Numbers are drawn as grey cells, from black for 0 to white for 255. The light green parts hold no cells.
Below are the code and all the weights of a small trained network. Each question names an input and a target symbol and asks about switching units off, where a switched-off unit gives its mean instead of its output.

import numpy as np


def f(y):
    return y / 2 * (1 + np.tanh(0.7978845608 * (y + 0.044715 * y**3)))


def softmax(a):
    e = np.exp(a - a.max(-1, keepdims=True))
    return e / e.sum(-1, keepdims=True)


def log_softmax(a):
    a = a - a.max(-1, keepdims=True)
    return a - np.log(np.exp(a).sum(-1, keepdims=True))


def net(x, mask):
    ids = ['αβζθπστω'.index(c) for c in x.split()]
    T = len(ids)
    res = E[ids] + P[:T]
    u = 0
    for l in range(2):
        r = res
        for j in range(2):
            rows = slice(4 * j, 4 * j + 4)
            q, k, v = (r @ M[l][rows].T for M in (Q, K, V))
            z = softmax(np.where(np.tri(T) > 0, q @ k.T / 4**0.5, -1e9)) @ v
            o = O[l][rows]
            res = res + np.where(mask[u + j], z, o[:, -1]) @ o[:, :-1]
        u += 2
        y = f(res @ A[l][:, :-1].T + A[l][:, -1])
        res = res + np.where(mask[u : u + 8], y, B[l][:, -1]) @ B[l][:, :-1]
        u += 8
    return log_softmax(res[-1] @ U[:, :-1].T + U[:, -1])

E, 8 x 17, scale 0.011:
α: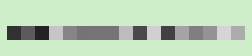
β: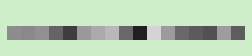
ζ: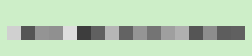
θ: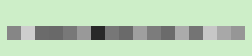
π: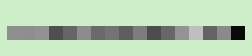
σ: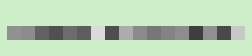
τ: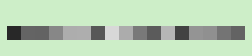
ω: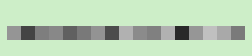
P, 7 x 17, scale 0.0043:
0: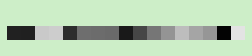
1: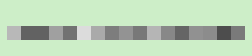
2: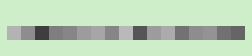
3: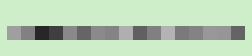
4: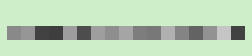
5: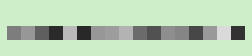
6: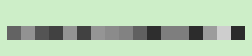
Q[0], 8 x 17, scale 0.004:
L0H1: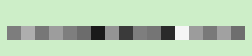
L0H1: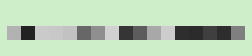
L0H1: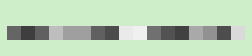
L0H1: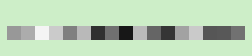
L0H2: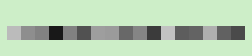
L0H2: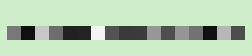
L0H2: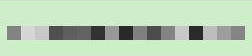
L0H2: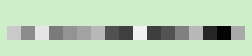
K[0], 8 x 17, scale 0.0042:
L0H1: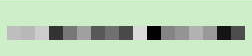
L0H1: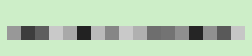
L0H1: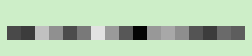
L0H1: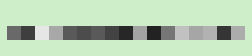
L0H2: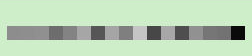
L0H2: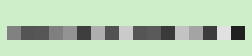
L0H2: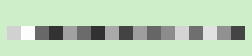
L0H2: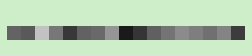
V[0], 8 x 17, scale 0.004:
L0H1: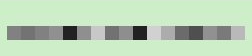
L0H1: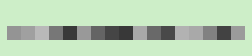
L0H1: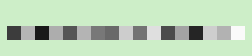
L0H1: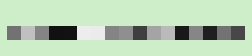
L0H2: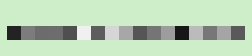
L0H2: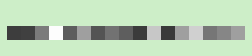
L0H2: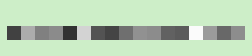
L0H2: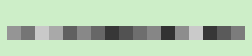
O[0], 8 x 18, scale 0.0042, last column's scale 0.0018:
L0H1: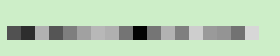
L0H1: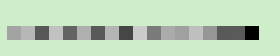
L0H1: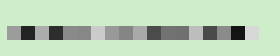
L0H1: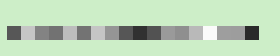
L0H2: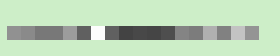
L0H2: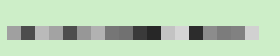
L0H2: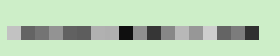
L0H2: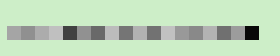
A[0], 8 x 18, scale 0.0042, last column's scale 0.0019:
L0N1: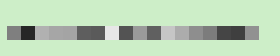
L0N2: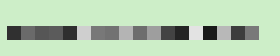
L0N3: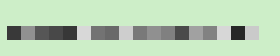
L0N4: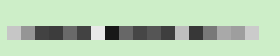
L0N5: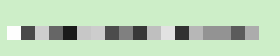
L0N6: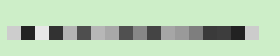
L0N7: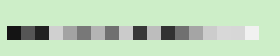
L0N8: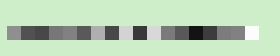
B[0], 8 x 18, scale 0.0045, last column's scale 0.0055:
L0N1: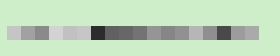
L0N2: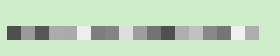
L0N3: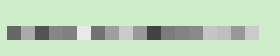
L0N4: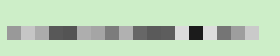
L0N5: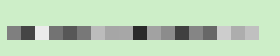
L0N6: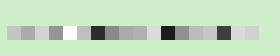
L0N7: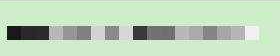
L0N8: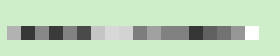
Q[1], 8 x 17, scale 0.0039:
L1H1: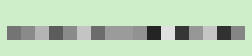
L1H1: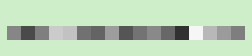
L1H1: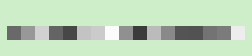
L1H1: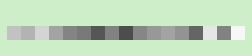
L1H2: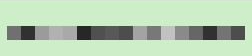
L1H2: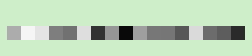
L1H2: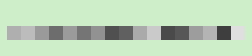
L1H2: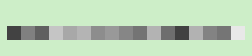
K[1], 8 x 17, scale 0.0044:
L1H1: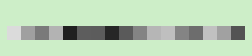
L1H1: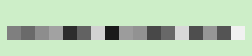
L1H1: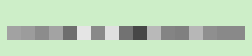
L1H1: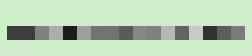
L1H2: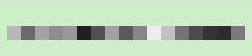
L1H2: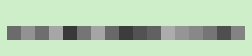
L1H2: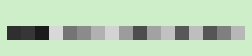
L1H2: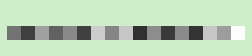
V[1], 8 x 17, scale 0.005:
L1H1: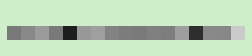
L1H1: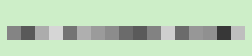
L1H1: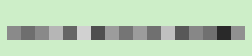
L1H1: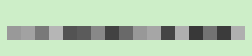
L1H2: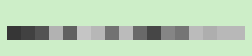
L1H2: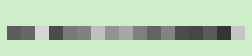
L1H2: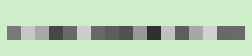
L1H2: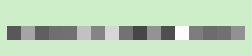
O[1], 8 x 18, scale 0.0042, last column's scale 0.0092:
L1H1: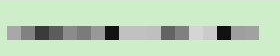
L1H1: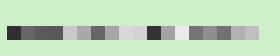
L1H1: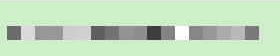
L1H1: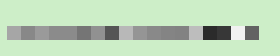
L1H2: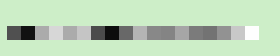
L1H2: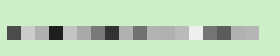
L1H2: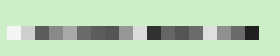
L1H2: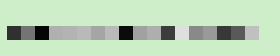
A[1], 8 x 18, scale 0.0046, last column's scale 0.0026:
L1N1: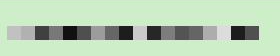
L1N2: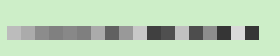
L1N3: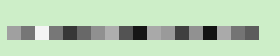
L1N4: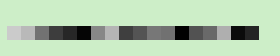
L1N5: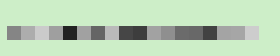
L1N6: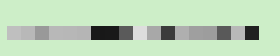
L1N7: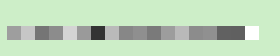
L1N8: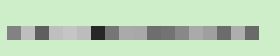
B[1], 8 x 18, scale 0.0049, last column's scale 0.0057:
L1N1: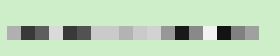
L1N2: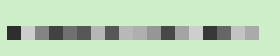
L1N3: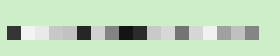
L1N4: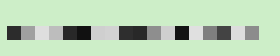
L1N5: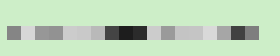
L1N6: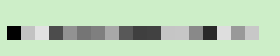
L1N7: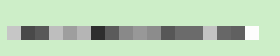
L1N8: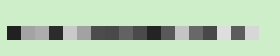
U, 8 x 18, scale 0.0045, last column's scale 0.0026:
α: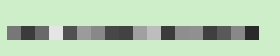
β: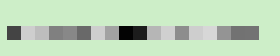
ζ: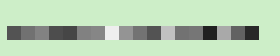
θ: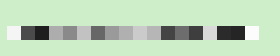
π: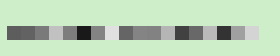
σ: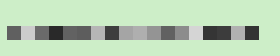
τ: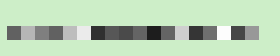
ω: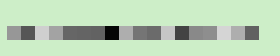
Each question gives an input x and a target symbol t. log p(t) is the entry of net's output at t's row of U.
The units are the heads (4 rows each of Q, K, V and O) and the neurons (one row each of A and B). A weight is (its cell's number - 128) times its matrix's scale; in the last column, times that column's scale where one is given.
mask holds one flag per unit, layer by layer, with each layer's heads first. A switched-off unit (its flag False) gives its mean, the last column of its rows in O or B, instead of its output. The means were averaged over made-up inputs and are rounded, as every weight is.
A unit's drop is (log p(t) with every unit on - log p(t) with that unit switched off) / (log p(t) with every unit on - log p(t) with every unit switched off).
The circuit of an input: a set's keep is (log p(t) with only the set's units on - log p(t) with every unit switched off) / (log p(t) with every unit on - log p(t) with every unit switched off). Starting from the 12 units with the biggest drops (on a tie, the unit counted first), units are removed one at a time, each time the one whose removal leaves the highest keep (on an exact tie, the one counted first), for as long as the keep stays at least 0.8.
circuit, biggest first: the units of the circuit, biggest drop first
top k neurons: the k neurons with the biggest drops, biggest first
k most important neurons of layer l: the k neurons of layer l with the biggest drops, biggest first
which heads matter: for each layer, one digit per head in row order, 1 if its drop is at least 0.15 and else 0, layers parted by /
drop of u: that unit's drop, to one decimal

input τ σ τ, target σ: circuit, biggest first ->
L1H1, L0N4, L0H2, L1H2
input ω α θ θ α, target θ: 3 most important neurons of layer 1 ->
L1N6, L1N8, L1N2
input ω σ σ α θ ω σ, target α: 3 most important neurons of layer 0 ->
L0N7, L0N6, L0N2
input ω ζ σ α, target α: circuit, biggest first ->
L1H2, L0N7
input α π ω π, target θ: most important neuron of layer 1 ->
L1N1
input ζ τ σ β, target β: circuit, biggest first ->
L0N5, L1N3
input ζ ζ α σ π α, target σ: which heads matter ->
10 / 01
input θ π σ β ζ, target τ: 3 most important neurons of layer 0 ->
L0N6, L0N1, L0N8
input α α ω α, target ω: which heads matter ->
11 / 01
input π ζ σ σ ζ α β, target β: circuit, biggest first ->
L1H1, L1N3
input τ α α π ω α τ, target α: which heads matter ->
11 / 11
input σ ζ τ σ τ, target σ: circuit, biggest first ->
L0N4, L1H1, L1H2
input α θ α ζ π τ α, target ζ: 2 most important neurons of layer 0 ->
L0N6, L0N7
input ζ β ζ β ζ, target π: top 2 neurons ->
L0N2, L0N3
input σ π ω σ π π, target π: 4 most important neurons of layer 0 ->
L0N7, L0N6, L0N1, L0N2
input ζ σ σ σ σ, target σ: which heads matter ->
00 / 01
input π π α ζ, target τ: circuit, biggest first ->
L0N6, L1N6, L0N1, L1N8
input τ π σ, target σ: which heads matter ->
01 / 00
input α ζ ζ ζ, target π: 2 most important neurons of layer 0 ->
L0N2, L0N7
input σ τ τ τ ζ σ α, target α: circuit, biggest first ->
L0N7, L1H2, L0N2
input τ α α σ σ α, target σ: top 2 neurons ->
L0N6, L0N4
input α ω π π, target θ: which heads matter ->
10 / 01
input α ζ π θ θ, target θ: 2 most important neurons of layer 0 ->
L0N6, L0N2
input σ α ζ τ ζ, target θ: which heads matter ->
11 / 01
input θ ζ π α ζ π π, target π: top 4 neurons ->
L1N4, L0N7, L1N1, L0N6
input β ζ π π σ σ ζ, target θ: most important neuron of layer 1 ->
L1N7
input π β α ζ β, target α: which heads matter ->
10 / 11
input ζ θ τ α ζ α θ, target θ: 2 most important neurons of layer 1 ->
L1N1, L1N6
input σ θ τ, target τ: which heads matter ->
10 / 00
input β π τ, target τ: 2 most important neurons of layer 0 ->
L0N8, L0N5
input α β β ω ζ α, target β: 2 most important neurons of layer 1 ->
L1N7, L1N8
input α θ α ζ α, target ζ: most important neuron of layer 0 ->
L0N6
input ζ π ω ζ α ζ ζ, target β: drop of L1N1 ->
0.1
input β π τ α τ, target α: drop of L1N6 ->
0.2
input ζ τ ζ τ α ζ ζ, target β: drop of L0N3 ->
0.4
